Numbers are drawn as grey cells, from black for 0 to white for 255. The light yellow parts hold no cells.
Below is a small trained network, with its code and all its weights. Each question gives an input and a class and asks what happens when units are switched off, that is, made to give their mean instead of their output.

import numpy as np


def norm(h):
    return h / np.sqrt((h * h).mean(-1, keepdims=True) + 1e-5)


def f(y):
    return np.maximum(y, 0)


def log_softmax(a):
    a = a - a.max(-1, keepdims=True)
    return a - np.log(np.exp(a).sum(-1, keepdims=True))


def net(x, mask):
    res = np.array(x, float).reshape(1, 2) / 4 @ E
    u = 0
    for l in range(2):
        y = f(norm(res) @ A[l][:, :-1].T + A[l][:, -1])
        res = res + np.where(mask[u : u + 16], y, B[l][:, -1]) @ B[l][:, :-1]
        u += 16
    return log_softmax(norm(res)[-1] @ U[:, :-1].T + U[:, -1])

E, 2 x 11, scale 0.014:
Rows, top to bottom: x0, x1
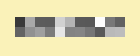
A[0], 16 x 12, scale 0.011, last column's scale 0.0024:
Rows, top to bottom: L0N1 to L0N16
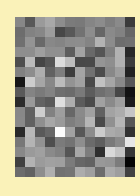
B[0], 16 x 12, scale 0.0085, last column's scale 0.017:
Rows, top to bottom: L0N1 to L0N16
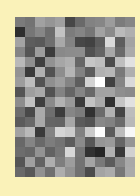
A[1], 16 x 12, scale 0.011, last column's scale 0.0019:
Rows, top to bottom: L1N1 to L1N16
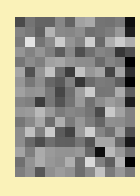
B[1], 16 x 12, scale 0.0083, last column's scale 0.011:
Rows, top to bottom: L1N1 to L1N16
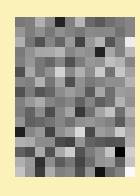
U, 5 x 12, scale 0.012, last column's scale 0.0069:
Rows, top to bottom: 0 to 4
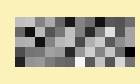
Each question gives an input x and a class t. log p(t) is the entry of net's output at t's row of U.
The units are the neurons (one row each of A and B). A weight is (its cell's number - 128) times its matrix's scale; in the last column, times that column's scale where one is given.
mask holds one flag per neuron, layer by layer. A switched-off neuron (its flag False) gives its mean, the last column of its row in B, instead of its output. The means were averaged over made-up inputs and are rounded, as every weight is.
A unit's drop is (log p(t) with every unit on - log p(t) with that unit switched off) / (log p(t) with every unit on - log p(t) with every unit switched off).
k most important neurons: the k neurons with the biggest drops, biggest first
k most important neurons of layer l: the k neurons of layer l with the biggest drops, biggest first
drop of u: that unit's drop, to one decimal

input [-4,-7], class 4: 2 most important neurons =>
[L0N14, L0N12]
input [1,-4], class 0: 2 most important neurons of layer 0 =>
[L0N12, L0N9]
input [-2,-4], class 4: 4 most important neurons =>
[L0N14, L0N12, L0N9, L0N5]
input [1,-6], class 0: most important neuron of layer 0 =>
[L0N12]
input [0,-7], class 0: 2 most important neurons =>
[L0N12, L0N5]
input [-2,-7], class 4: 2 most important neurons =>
[L0N14, L0N12]
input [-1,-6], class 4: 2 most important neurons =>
[L0N12, L0N14]
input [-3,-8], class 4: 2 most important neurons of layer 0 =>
[L0N14, L0N12]
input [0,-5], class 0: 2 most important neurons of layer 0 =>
[L0N12, L0N5]
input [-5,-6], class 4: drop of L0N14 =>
0.9
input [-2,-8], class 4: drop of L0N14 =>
0.6
